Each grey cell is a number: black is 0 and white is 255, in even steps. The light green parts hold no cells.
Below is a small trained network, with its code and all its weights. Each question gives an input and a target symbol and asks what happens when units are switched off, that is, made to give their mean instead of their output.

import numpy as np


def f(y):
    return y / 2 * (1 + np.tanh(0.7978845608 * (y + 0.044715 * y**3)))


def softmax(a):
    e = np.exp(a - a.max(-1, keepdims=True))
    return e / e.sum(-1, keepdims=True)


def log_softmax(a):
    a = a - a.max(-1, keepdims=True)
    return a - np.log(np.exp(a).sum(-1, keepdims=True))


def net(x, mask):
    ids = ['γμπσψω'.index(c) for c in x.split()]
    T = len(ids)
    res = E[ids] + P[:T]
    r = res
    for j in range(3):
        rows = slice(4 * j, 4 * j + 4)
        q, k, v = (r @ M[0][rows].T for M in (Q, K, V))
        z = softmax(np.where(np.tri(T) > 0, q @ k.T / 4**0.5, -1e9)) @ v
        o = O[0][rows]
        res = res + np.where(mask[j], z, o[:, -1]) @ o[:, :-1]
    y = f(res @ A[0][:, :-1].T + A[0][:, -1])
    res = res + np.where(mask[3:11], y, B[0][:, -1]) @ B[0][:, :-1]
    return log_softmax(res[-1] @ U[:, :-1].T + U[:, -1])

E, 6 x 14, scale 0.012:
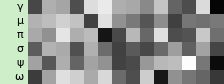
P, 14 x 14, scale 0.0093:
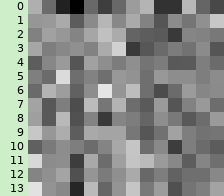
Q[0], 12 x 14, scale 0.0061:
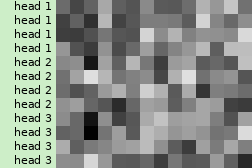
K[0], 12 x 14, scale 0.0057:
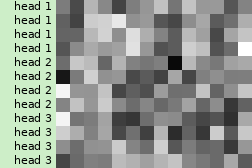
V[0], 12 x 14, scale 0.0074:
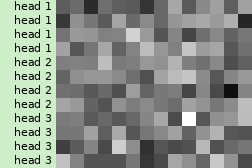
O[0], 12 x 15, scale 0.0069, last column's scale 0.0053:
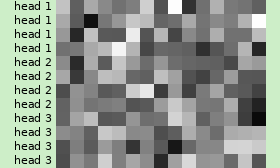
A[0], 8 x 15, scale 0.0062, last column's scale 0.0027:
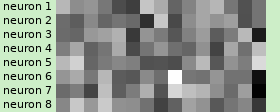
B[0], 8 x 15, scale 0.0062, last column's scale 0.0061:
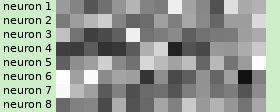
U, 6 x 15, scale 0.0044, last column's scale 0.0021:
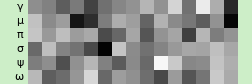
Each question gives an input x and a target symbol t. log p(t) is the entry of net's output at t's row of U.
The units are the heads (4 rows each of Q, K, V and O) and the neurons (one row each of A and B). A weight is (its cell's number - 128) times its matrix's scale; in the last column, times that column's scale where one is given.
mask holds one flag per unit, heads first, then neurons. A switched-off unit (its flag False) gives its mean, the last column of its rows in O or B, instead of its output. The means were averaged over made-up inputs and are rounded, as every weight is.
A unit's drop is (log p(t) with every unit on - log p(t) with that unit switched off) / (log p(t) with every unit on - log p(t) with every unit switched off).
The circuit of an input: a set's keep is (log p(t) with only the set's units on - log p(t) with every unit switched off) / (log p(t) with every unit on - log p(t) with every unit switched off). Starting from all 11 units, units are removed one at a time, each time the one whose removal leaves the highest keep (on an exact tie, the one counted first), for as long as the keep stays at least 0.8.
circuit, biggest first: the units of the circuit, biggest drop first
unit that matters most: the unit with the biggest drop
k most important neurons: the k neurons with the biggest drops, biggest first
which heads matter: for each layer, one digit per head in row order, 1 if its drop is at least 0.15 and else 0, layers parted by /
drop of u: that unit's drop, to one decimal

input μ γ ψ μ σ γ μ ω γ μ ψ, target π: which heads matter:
101
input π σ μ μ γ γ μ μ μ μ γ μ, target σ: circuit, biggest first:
head 1; neuron 5
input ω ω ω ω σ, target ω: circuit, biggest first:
head 3; head 2
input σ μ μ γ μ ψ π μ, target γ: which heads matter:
100
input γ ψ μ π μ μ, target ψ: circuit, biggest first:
head 3; head 1
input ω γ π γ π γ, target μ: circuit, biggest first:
head 2; head 1
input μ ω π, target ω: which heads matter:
011
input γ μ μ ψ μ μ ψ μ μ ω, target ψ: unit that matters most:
head 3
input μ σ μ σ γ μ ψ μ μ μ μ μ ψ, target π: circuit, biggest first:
head 1; neuron 2; head 3
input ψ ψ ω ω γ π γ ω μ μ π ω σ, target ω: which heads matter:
100
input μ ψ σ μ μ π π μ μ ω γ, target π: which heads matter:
100
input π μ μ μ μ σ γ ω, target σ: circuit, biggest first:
head 1; neuron 4
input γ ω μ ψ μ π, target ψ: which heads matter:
101
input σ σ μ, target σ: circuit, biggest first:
head 3; head 1
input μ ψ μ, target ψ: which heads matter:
001
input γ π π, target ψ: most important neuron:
neuron 8
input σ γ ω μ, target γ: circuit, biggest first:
head 1; neuron 1
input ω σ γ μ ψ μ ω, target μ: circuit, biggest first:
head 1; head 2
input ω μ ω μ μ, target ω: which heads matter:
001
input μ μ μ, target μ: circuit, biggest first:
head 3
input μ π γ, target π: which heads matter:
110
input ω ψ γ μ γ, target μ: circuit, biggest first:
head 1; head 2
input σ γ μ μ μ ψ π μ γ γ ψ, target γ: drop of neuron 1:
0.5
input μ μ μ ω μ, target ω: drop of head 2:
0.1
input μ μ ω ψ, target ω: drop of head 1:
0.0
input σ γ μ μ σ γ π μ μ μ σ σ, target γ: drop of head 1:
0.8
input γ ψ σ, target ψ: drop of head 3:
0.5
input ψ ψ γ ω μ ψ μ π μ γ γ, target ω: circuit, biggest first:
head 1
